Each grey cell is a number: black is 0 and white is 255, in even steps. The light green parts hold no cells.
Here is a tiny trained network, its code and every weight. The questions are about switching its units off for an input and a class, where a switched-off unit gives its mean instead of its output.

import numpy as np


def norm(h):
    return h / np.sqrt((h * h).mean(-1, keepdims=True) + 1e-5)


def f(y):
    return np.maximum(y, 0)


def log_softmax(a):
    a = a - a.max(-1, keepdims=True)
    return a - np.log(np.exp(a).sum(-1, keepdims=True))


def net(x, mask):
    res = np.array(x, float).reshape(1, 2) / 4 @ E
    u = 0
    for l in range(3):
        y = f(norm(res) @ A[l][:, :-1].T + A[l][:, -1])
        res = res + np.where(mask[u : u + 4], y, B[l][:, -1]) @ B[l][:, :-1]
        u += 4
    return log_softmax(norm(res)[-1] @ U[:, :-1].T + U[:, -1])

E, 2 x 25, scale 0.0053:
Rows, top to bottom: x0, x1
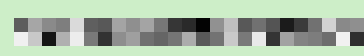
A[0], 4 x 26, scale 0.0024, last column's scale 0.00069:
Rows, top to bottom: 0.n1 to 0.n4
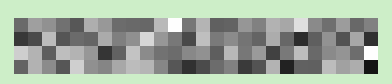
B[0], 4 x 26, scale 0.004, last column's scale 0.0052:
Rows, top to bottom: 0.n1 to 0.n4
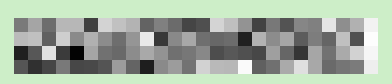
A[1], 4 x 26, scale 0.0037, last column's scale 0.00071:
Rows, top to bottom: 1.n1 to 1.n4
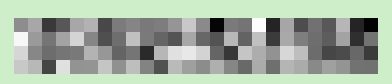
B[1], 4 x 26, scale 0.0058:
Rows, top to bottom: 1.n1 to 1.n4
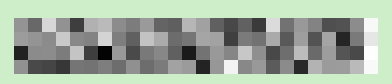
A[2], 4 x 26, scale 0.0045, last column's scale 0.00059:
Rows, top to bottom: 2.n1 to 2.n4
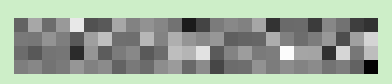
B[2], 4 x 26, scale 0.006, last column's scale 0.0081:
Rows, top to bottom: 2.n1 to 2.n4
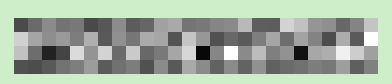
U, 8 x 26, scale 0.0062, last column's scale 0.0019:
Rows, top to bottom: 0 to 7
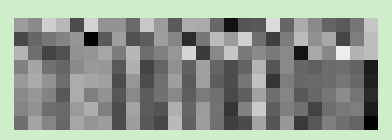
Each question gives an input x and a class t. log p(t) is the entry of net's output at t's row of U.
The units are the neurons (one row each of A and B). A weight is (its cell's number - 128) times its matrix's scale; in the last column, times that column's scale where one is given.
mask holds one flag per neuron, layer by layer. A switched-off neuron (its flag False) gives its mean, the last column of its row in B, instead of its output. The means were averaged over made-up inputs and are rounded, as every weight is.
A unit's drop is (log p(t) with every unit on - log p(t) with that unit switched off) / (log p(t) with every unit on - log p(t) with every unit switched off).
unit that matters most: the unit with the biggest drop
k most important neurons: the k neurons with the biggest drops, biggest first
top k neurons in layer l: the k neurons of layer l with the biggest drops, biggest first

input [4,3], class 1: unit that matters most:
0.n2
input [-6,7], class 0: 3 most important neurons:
[1.n2 1.n1 0.n4]
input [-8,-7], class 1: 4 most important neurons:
[1.n3 0.n3 1.n1 1.n2]
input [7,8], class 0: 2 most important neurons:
[1.n1 0.n1]
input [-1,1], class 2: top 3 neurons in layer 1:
[1.n3 1.n2 1.n1]
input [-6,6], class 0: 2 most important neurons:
[1.n2 1.n1]
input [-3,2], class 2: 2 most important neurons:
[0.n1 0.n3]
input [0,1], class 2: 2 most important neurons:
[1.n2 2.n3]
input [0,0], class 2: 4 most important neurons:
[0.n4 1.n3 1.n2 0.n2]
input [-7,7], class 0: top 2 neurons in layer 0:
[0.n4 0.n3]
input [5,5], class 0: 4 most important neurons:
[0.n1 1.n3 1.n1 1.n2]
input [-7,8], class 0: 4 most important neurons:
[1.n2 1.n1 0.n4 1.n3]
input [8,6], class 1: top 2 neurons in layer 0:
[0.n2 0.n4]
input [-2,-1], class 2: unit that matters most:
0.n1
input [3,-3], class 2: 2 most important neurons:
[1.n3 1.n2]
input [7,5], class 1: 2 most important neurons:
[0.n2 0.n4]
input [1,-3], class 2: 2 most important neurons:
[1.n3 1.n2]
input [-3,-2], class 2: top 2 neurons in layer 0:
[0.n1 0.n4]
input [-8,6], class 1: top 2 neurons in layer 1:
[1.n3 1.n2]
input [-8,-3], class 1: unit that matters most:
1.n3
